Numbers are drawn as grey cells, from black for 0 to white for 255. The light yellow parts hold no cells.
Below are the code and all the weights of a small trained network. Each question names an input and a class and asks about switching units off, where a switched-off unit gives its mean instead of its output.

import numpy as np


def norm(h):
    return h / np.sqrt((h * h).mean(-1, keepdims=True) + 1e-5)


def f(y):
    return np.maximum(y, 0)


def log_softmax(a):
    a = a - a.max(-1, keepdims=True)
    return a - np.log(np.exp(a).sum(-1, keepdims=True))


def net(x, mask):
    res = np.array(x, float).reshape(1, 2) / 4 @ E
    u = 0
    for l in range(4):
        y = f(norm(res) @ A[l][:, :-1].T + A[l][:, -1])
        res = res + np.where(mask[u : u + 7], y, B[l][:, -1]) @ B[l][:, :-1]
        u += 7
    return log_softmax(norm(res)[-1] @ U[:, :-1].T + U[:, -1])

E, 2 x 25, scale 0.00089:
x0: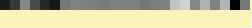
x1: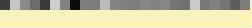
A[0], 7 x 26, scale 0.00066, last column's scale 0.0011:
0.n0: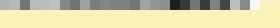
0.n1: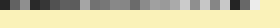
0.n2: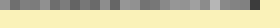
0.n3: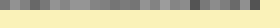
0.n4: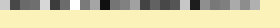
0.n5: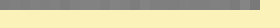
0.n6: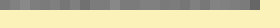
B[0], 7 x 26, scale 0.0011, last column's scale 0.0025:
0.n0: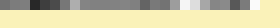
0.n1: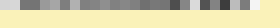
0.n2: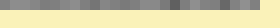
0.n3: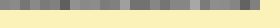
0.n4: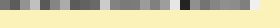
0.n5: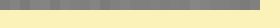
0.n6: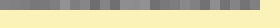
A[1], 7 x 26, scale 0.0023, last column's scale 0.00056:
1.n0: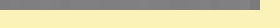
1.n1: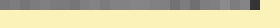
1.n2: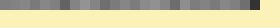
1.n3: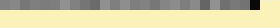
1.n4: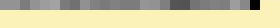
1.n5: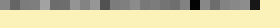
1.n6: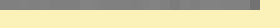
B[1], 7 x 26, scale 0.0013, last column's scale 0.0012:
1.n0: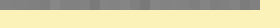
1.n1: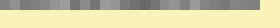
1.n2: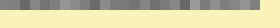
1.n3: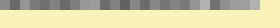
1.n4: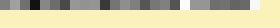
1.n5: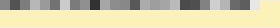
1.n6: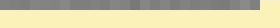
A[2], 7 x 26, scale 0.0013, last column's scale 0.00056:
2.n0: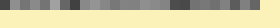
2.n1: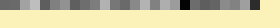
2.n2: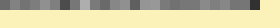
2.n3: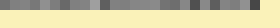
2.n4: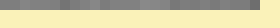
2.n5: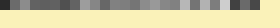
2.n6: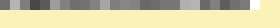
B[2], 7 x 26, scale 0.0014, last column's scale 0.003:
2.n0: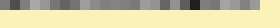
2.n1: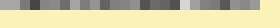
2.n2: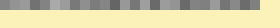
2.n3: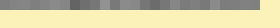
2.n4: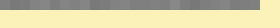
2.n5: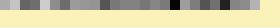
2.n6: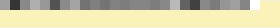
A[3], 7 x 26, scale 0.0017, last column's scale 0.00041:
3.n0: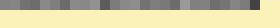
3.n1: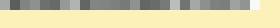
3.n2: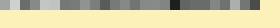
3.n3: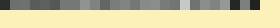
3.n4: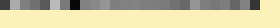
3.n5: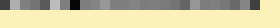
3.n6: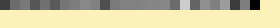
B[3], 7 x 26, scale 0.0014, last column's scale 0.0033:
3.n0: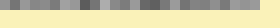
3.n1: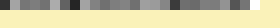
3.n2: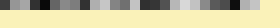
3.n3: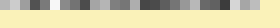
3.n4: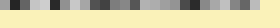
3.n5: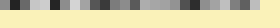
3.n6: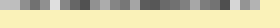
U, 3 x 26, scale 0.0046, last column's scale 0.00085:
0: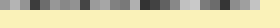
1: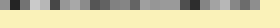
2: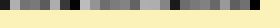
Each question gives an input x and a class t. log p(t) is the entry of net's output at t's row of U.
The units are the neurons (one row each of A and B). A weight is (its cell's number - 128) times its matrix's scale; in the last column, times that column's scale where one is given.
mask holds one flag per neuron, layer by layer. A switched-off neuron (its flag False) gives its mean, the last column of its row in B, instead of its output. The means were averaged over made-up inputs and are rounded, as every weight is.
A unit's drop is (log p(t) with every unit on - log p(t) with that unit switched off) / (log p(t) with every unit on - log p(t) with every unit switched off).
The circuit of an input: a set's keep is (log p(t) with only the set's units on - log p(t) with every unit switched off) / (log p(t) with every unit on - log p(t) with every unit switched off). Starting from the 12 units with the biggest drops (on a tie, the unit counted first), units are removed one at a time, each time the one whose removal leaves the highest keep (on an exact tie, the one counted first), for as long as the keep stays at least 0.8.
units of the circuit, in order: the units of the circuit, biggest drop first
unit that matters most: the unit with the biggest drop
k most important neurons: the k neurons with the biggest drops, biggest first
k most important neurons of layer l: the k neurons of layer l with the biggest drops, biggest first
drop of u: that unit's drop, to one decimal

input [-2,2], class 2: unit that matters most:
0.n0
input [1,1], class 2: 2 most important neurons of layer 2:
(2.n5 2.n6)
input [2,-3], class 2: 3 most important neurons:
(3.n1 0.n4 2.n6)
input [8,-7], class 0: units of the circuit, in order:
(3.n3 3.n6)
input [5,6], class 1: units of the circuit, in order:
(3.n4 3.n5)
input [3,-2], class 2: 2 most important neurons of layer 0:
(0.n1 0.n0)
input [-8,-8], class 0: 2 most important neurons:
(3.n2 2.n6)
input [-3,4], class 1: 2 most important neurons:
(0.n1 2.n5)
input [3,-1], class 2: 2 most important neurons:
(0.n1 0.n0)
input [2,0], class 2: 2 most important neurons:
(0.n1 3.n1)
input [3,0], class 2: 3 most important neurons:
(0.n1 0.n0 1.n4)
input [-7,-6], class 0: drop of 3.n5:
0.1
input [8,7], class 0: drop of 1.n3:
0.0
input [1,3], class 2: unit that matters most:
2.n6
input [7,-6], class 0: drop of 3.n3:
0.1
